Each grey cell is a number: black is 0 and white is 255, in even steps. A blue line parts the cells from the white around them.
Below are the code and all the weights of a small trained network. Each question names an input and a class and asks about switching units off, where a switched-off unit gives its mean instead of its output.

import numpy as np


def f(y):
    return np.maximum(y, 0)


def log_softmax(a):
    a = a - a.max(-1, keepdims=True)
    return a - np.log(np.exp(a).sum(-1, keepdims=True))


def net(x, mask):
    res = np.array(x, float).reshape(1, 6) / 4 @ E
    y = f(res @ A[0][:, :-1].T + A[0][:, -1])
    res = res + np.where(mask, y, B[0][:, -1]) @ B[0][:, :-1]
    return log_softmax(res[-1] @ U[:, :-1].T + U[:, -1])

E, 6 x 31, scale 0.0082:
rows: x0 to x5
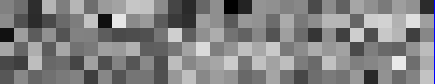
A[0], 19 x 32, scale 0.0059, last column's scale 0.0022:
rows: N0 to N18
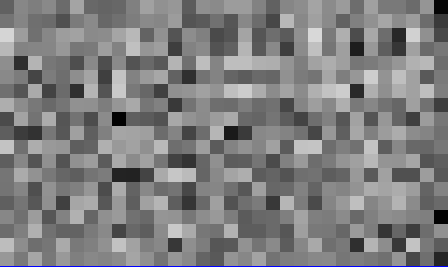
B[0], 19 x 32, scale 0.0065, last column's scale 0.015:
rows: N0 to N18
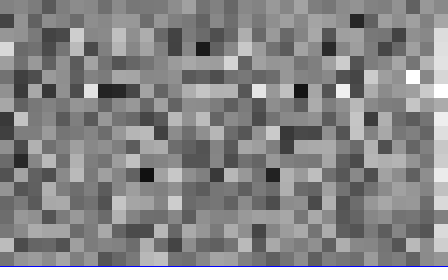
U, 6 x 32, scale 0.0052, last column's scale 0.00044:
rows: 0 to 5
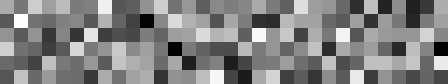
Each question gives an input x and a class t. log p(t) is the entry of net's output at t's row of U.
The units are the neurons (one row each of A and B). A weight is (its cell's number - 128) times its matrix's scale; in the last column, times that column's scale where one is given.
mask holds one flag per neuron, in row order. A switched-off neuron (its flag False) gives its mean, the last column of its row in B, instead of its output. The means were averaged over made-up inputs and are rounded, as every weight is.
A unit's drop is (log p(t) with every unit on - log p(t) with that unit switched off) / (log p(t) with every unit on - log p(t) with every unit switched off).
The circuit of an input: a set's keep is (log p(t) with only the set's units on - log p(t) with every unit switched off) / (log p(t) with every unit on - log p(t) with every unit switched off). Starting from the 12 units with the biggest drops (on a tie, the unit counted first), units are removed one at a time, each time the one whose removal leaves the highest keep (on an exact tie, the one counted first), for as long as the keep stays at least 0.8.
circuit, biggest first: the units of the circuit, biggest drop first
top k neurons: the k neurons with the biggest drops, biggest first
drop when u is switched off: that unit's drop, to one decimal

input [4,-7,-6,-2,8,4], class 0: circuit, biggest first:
N6
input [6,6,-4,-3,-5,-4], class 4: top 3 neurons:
N11, N5, N14
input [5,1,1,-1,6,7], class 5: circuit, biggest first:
N9, N5
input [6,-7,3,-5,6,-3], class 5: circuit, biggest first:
N9, N8
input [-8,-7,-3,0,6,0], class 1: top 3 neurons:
N12, N16, N8
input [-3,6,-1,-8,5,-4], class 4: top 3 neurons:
N14, N5, N11
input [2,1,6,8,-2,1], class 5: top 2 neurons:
N6, N12
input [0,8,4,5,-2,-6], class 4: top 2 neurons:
N5, N11
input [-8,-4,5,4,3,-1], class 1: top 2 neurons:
N12, N8
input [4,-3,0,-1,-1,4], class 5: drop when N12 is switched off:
0.3
